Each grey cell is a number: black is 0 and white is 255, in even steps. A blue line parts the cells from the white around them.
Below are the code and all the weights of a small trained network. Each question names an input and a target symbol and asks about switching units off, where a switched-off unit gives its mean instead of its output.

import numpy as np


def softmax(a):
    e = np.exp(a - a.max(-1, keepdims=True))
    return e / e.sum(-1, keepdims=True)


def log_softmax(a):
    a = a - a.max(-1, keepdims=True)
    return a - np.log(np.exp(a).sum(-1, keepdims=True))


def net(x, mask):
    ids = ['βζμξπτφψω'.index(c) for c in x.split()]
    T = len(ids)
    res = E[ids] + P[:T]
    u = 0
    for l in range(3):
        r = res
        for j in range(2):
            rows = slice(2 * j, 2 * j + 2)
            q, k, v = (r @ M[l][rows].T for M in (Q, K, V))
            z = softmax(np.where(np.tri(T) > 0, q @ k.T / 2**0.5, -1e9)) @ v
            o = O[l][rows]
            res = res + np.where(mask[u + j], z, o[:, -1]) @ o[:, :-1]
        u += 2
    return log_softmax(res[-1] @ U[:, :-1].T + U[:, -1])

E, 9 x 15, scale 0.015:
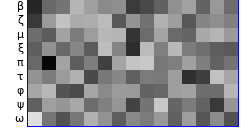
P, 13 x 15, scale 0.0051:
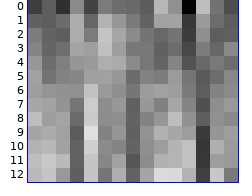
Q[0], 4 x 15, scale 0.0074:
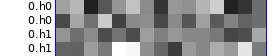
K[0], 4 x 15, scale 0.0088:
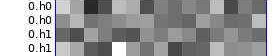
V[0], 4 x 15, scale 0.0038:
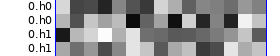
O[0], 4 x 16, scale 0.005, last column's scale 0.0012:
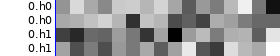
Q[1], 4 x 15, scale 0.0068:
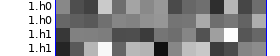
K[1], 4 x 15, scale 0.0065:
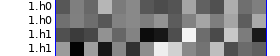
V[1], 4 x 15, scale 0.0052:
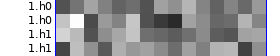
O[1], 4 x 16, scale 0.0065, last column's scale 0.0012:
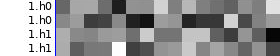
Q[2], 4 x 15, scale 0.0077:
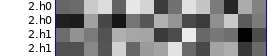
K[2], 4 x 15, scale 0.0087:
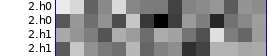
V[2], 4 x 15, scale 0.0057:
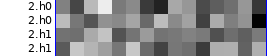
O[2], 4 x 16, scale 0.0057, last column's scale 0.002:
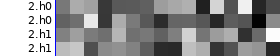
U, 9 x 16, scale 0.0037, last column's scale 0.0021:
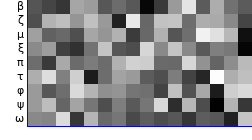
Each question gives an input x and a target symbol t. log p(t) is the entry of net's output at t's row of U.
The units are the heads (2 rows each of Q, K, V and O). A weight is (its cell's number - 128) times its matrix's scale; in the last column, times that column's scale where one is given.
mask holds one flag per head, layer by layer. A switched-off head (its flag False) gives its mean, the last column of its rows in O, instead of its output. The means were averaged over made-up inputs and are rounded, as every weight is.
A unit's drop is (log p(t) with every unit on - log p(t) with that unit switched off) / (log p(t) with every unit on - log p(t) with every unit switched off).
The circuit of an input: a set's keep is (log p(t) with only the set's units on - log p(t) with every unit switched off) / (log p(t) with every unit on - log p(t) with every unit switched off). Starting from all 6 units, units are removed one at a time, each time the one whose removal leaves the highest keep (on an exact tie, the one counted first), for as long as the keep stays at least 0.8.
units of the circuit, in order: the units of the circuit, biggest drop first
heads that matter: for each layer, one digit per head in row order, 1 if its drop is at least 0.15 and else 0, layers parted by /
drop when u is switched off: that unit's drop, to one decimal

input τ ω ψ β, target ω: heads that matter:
00 / 01 / 10
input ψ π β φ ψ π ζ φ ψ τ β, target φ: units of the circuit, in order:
2.h0
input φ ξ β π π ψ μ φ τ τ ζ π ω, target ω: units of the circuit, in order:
2.h0, 0.h0, 1.h0
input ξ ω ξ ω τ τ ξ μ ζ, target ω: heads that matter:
00 / 01 / 10
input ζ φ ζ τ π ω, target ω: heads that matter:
11 / 11 / 10
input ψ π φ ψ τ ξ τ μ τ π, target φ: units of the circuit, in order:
1.h0, 2.h0, 1.h1
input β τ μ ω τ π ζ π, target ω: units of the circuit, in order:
1.h0, 2.h0, 0.h0, 1.h1
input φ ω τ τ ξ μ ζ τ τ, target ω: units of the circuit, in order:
2.h0, 0.h0
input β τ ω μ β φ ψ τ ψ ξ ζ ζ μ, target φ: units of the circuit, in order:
2.h0, 1.h1
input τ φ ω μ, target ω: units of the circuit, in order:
1.h1, 2.h0, 0.h0
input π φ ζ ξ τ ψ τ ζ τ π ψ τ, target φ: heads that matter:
00 / 00 / 10
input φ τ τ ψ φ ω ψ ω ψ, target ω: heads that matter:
10 / 01 / 10
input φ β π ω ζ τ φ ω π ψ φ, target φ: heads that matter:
11 / 11 / 10
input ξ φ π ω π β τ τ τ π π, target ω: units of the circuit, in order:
2.h0, 1.h0, 0.h0
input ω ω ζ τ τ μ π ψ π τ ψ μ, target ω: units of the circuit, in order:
2.h0
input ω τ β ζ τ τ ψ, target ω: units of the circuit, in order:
2.h0, 0.h0
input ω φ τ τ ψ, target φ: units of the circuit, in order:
1.h1, 2.h0
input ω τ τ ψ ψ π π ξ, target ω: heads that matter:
10 / 10 / 10
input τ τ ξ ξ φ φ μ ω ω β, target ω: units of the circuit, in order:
2.h0, 0.h0
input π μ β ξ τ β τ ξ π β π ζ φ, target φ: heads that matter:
00 / 10 / 10
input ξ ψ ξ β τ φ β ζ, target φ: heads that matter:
00 / 01 / 10
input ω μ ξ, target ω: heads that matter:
00 / 01 / 10
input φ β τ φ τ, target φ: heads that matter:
00 / 01 / 10
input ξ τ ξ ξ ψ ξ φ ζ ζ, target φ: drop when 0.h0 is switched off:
0.0
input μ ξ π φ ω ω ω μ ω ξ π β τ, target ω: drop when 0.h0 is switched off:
0.2
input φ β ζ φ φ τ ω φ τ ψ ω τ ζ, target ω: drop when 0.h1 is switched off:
0.1
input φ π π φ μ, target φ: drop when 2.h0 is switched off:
1.0
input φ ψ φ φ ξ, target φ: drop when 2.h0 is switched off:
0.9
